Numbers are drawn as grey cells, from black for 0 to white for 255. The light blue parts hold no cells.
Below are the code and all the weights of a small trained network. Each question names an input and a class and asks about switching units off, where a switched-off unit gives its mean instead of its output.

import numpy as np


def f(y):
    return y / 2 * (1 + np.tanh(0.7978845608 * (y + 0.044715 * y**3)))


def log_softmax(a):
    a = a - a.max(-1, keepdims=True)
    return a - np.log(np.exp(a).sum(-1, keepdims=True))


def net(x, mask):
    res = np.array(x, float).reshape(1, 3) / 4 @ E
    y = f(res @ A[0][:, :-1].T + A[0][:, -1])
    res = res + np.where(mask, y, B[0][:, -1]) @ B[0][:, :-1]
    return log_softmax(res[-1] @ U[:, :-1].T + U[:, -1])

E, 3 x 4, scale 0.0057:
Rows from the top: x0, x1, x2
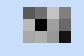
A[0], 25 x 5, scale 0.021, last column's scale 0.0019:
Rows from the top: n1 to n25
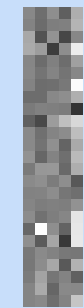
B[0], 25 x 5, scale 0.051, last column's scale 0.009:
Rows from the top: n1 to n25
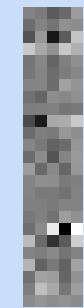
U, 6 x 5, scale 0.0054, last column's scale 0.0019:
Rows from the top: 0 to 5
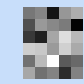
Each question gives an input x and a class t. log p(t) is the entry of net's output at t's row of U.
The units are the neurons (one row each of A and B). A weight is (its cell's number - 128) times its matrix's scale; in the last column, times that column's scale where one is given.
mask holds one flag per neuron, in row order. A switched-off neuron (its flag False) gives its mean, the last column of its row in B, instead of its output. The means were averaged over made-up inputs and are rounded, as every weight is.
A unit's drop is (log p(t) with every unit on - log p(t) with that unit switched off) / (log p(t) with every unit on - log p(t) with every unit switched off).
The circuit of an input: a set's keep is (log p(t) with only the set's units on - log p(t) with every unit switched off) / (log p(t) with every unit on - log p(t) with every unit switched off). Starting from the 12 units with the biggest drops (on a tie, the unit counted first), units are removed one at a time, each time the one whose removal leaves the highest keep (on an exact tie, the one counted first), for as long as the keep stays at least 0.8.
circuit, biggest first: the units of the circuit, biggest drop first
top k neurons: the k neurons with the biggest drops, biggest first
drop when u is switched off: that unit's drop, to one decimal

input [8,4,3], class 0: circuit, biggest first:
[n19]
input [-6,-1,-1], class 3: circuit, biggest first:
[n19 n4]
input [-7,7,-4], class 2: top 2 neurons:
[n10 n20]
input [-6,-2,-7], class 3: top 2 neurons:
[n4 n19]
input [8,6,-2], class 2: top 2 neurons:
[n10 n8]
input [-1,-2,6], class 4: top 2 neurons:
[n19 n3]
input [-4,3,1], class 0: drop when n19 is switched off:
0.3
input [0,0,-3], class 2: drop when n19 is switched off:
0.3
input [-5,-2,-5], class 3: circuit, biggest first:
[n19 n4]
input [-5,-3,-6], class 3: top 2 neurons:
[n19 n4]
